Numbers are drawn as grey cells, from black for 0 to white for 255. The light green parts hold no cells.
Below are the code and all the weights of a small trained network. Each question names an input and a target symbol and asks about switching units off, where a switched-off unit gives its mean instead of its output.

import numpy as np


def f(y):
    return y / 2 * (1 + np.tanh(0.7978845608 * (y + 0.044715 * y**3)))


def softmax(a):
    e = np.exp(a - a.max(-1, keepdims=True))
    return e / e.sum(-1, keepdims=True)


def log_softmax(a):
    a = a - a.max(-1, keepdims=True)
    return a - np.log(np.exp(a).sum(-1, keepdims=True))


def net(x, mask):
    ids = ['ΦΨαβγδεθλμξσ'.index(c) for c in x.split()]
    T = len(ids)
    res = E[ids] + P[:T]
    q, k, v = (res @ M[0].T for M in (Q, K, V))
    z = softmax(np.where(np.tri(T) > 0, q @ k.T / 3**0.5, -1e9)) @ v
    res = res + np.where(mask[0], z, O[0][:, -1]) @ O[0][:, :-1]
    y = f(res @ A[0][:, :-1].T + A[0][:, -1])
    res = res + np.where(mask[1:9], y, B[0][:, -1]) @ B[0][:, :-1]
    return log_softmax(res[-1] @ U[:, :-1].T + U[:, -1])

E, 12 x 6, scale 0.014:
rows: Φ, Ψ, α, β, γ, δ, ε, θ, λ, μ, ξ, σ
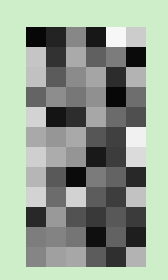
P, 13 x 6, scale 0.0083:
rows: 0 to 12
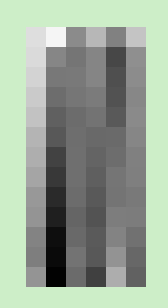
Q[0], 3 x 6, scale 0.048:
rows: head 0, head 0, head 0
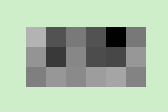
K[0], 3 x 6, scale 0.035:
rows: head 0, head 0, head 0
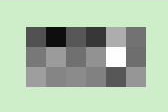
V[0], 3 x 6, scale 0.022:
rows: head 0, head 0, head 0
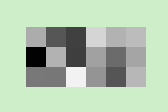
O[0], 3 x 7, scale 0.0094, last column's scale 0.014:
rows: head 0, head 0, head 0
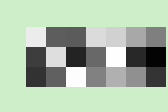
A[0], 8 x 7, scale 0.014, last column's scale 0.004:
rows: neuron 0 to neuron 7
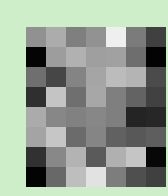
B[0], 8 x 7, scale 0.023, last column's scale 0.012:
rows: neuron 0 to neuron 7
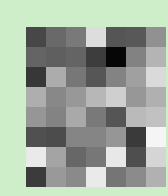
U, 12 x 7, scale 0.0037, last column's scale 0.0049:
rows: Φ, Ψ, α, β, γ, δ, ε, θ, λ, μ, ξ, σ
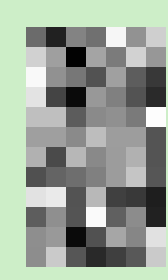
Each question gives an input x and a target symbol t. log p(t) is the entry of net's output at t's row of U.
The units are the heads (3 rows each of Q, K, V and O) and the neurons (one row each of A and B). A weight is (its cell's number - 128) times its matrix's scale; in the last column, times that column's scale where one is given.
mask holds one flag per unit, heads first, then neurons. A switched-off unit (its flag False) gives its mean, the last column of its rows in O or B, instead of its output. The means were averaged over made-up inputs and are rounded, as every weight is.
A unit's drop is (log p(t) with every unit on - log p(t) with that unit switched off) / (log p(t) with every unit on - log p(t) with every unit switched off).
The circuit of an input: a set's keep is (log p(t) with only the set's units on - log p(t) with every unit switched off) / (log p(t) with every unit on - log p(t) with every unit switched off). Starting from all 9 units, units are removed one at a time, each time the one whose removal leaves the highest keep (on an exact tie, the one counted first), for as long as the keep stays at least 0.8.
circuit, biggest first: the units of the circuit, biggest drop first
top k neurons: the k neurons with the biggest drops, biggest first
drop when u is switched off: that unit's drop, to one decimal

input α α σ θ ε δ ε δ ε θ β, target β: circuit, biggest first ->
(head 0; neuron 5)
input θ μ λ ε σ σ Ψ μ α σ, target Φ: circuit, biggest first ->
(head 0; neuron 3; neuron 5)
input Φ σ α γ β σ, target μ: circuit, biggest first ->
(neuron 0; head 0)
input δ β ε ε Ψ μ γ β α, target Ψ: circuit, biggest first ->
(head 0; neuron 5)
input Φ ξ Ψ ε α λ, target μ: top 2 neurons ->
(neuron 0; neuron 6)
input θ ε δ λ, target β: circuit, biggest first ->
(head 0; neuron 5)
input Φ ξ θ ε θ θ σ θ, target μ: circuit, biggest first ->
(head 0; neuron 0)
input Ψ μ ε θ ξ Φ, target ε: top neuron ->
(neuron 5)
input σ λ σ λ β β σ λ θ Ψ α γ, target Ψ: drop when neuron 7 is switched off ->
0.0
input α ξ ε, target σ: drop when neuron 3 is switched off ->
0.1
